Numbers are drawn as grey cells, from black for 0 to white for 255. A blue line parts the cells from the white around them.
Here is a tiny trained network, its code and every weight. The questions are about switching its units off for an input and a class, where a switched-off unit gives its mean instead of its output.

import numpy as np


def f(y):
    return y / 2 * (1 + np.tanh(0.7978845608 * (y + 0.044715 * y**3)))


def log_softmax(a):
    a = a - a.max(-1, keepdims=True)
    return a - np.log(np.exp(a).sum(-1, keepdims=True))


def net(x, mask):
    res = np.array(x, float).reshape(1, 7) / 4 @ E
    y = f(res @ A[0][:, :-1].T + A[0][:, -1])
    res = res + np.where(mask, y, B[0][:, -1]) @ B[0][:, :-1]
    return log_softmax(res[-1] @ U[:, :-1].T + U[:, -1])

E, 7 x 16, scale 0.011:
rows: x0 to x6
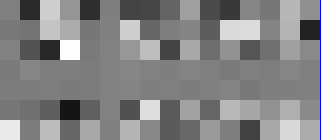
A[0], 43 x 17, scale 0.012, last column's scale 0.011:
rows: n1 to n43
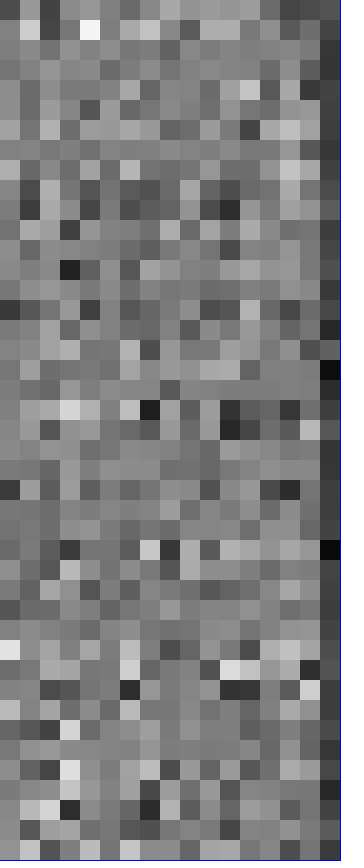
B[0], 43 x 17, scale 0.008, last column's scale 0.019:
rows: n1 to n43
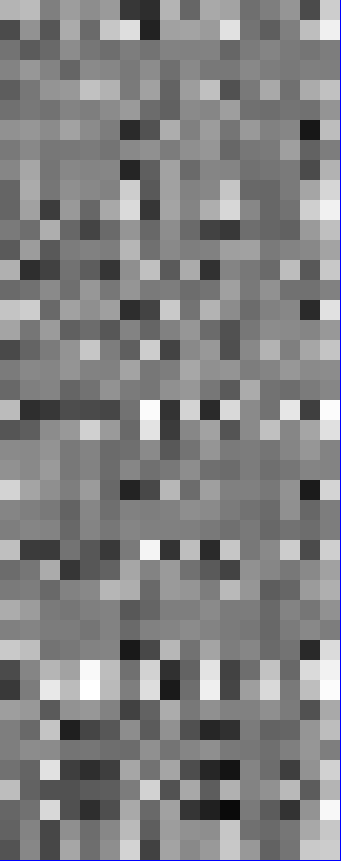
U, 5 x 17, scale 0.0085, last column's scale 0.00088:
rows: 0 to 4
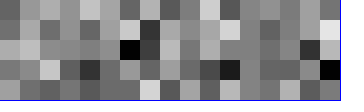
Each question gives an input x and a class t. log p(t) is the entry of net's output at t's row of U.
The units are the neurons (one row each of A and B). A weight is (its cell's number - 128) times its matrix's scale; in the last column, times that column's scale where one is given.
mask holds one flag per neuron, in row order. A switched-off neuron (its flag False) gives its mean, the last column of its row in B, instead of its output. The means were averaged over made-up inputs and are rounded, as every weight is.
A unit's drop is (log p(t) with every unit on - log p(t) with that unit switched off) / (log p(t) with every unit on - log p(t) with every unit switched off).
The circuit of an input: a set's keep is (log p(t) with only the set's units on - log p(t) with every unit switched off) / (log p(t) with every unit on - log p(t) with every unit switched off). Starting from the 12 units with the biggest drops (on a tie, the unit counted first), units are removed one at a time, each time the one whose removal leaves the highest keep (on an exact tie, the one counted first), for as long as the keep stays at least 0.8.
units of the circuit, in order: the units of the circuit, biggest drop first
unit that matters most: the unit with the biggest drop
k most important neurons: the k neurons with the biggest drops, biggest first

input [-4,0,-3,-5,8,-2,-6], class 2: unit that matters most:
n25
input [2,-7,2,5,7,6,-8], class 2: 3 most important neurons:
n16, n25, n34
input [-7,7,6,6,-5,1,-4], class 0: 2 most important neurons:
n34, n11
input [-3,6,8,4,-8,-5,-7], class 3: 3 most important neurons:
n37, n39, n29
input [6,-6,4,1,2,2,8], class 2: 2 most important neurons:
n33, n7
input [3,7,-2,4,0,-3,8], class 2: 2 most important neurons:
n33, n35
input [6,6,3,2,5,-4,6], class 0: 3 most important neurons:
n34, n18, n2
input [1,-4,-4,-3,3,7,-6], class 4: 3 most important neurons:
n28, n14, n33
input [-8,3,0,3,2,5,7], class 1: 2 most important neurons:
n2, n43
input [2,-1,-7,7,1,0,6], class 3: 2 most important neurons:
n41, n16
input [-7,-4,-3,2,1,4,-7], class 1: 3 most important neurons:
n2, n43, n33
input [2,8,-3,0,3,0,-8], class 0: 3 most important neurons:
n34, n5, n18
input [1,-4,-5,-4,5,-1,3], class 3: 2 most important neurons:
n41, n34
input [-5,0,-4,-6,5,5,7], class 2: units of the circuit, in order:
n33
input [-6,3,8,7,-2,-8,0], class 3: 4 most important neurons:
n39, n37, n29, n28
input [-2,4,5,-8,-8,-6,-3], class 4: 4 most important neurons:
n21, n41, n40, n35
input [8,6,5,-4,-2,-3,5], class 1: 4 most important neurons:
n11, n35, n10, n42
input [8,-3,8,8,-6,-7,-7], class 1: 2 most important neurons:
n11, n42
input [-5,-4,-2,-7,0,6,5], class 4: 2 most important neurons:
n28, n14
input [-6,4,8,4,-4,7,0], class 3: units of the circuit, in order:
n39
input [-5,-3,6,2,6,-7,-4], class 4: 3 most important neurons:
n21, n41, n40
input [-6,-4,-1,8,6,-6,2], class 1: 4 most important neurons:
n2, n43, n28, n14
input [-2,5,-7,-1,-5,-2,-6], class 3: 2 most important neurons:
n41, n12
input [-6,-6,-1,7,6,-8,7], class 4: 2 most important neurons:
n21, n22
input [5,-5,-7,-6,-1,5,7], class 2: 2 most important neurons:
n33, n7
